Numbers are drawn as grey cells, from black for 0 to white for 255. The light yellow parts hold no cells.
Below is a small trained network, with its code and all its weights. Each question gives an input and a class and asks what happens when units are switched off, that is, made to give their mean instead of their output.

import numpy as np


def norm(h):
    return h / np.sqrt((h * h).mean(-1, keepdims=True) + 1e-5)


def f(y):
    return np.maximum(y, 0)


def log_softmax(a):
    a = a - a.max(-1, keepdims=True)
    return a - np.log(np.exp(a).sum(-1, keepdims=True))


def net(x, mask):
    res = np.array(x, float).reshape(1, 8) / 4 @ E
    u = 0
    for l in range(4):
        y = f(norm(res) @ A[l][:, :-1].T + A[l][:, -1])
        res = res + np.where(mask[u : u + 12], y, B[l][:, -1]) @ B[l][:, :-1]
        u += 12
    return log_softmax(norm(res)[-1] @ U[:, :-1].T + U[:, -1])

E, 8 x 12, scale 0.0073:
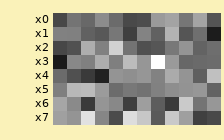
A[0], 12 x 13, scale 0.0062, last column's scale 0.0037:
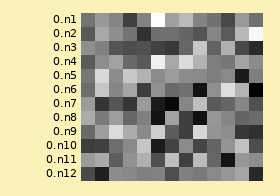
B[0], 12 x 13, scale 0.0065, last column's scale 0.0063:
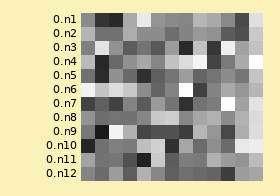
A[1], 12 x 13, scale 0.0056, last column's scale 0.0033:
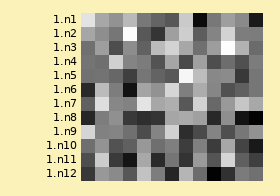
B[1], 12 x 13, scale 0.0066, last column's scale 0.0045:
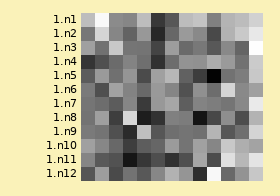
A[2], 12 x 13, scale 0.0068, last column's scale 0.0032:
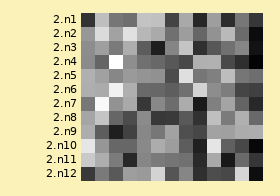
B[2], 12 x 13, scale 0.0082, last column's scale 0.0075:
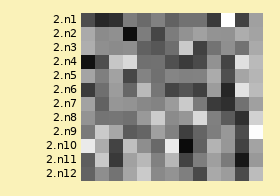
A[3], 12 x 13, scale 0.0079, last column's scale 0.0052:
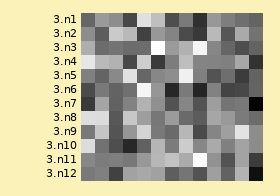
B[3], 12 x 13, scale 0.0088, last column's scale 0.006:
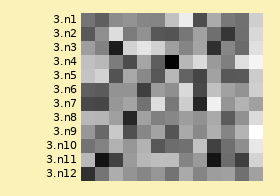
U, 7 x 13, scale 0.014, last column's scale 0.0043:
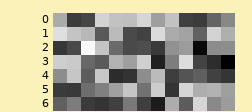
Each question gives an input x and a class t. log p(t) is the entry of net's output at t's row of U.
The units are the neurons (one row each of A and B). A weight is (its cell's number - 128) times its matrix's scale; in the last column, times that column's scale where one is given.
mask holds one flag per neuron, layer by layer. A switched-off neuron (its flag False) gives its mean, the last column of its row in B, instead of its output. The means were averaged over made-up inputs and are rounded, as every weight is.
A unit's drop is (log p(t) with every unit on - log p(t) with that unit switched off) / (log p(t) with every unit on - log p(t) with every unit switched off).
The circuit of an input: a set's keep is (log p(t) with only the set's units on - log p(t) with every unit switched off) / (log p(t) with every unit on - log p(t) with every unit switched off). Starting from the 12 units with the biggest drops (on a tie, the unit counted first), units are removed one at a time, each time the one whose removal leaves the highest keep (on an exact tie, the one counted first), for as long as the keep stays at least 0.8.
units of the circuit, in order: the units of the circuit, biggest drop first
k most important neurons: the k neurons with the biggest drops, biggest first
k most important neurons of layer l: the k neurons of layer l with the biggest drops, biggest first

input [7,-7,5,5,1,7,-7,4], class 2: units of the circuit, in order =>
0.n9
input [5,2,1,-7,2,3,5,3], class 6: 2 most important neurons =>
0.n3, 1.n11
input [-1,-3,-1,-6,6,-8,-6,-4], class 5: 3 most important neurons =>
0.n10, 2.n12, 0.n3
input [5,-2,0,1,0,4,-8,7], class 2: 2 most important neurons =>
0.n9, 2.n4
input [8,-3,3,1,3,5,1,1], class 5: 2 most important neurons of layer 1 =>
1.n3, 1.n12
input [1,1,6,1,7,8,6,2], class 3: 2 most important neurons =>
0.n11, 0.n9
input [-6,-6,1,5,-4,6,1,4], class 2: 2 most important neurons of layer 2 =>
2.n6, 2.n4
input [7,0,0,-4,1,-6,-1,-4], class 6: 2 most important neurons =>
0.n3, 0.n7
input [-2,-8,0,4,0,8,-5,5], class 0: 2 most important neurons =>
0.n4, 0.n1
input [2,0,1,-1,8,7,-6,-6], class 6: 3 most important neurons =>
0.n7, 0.n3, 1.n11
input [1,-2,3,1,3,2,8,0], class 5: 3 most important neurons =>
0.n10, 0.n3, 2.n12
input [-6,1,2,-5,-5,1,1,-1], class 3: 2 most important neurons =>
0.n8, 1.n9
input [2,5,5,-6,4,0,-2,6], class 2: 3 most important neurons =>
0.n9, 2.n4, 3.n2
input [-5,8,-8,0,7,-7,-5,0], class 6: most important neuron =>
0.n7
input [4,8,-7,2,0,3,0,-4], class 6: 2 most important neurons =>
1.n11, 0.n3
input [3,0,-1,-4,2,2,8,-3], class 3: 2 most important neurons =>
0.n8, 2.n9
